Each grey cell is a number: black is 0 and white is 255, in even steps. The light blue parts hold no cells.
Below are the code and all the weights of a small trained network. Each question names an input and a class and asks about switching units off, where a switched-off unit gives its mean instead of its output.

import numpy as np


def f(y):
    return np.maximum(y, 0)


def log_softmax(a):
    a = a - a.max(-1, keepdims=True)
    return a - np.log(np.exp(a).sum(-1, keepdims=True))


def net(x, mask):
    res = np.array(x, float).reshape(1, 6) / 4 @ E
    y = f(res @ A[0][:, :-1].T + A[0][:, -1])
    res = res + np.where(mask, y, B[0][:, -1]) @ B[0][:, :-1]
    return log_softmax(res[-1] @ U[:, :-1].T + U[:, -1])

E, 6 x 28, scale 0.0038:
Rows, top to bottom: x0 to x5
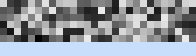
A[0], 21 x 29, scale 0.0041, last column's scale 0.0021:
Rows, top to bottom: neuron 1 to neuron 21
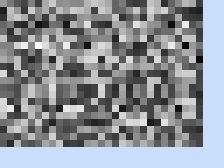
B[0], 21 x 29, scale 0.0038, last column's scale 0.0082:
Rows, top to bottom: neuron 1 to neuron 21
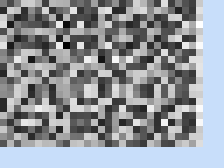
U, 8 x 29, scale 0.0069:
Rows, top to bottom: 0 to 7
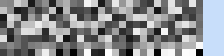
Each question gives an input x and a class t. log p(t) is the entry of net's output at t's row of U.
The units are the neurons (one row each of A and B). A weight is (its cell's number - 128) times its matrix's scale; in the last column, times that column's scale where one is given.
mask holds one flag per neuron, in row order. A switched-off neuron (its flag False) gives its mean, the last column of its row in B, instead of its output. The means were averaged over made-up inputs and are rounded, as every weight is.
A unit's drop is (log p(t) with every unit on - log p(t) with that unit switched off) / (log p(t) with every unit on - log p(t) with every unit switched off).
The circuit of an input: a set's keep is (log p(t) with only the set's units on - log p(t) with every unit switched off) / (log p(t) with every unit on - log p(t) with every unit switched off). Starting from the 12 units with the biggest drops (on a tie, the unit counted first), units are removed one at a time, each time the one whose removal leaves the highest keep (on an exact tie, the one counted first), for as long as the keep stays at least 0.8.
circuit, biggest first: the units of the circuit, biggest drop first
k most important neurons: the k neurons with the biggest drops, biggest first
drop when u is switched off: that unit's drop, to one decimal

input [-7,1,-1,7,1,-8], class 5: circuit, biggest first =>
neuron 7
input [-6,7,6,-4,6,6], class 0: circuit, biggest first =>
neuron 13; neuron 20
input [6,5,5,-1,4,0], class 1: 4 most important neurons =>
neuron 6; neuron 17; neuron 9; neuron 16
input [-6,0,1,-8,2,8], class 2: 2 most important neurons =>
neuron 15; neuron 11
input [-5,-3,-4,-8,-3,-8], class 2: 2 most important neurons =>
neuron 11; neuron 15
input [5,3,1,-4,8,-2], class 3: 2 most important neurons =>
neuron 21; neuron 10
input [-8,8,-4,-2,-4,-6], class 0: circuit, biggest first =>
neuron 13; neuron 14
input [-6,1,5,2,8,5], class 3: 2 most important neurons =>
neuron 10; neuron 21
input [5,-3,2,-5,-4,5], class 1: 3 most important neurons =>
neuron 7; neuron 6; neuron 17
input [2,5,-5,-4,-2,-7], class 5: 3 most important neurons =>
neuron 7; neuron 18; neuron 9
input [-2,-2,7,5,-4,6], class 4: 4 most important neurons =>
neuron 18; neuron 7; neuron 15; neuron 11
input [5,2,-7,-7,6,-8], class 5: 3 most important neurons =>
neuron 7; neuron 18; neuron 2
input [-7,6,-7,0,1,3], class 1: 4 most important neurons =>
neuron 3; neuron 19; neuron 18; neuron 9
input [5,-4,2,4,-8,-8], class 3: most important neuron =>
neuron 16
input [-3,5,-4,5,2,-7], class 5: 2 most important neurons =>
neuron 7; neuron 9
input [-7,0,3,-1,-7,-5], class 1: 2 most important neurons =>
neuron 3; neuron 19
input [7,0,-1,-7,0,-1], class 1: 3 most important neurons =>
neuron 6; neuron 17; neuron 2
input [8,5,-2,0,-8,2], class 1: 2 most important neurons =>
neuron 6; neuron 17
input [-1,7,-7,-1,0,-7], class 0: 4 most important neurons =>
neuron 13; neuron 14; neuron 20; neuron 18
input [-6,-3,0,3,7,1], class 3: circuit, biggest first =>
neuron 10
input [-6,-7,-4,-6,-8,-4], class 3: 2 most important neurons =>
neuron 16; neuron 13
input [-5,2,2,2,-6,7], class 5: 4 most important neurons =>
neuron 4; neuron 10; neuron 21; neuron 5
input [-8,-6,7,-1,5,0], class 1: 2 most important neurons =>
neuron 19; neuron 3
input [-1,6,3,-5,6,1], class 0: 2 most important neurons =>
neuron 13; neuron 20
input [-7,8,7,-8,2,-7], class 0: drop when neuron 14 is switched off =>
0.4
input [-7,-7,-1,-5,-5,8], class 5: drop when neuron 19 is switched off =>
-0.1
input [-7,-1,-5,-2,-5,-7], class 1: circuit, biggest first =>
neuron 3
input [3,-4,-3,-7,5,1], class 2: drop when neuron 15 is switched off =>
0.3
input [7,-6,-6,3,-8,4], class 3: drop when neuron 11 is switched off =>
0.0
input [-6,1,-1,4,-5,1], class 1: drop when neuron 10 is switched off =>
0.1
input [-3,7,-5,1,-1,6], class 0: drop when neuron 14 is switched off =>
0.2
